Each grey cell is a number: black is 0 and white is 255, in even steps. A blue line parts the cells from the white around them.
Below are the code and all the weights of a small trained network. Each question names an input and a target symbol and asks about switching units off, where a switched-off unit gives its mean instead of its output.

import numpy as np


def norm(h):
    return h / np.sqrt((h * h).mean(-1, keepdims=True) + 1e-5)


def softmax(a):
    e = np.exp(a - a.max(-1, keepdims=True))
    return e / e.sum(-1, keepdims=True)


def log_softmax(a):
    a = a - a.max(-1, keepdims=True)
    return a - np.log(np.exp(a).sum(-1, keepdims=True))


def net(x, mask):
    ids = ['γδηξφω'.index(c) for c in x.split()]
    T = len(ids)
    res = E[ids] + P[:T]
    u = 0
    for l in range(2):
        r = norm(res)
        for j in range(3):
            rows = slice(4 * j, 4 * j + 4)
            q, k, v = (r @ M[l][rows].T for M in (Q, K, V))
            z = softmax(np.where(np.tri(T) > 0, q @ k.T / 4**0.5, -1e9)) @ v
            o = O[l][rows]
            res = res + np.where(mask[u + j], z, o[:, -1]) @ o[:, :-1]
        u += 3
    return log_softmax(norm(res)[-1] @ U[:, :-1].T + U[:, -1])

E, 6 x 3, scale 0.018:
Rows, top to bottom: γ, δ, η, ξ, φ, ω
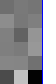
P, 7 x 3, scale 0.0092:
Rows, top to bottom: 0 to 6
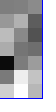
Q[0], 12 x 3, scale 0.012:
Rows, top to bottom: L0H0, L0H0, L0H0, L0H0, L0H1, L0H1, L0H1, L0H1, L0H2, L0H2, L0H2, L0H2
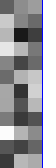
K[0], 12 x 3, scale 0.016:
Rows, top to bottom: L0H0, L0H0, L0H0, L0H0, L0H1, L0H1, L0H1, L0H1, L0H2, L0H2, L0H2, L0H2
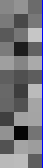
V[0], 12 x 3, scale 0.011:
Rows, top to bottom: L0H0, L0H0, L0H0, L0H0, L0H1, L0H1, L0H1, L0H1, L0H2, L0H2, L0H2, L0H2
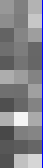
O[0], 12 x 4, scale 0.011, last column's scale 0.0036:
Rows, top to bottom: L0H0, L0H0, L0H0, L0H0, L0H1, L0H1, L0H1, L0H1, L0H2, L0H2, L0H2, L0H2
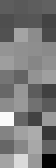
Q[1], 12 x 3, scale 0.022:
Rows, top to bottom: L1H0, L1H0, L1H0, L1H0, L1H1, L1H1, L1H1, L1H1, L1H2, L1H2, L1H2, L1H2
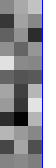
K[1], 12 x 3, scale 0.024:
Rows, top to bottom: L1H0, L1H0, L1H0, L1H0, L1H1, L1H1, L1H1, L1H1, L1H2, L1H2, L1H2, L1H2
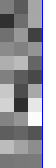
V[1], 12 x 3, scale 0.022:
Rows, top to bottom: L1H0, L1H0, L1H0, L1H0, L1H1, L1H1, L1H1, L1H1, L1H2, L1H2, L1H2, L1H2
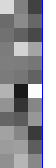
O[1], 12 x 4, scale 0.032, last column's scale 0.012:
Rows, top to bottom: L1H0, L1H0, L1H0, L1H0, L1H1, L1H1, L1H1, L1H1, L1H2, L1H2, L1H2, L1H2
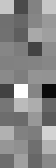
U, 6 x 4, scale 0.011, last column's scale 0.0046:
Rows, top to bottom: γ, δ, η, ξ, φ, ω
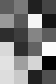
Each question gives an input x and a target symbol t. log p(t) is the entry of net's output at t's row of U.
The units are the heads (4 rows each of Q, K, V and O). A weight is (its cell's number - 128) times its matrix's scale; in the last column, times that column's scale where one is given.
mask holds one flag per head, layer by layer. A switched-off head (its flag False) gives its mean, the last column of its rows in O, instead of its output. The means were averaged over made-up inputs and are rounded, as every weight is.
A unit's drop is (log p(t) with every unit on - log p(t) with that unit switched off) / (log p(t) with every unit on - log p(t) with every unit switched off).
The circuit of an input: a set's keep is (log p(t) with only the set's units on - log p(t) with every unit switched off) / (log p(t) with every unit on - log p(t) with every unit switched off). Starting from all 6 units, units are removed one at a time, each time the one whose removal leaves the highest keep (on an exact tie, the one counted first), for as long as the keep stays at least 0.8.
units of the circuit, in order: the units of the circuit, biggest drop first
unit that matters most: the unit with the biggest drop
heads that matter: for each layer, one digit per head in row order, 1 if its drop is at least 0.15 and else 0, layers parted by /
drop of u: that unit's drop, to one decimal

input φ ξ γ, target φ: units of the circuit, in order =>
L1H1
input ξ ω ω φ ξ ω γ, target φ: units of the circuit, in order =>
L0H2, L1H1
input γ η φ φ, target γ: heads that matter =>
001 / 100
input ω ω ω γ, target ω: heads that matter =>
100 / 010
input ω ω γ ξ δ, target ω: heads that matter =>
100 / 110
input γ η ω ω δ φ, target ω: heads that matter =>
100 / 010
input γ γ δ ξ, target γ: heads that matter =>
001 / 000
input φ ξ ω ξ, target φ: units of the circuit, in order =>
L1H1, L1H0
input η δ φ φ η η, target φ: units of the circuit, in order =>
L1H1, L0H2
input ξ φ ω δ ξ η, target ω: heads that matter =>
010 / 010
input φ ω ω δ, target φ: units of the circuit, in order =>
L1H1, L1H0
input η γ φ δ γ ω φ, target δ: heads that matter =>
001 / 111
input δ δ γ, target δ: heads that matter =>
000 / 010
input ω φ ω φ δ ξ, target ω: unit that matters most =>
L0H0
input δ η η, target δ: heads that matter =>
000 / 010
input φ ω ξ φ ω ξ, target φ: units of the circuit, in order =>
L1H1, L0H2
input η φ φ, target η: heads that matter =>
101 / 100
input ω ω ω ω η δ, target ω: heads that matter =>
000 / 000
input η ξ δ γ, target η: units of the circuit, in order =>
L0H2, L0H0, L1H0
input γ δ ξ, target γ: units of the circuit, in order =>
L0H2, L1H0
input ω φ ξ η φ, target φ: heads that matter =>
111 / 111
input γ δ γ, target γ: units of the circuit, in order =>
L0H2, L1H0
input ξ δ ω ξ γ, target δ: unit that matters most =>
L0H0
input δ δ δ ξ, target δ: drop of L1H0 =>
0.0
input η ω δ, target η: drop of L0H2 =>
0.8
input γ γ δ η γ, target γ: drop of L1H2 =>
0.1
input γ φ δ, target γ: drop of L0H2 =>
0.7
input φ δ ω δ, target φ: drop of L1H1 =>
0.8
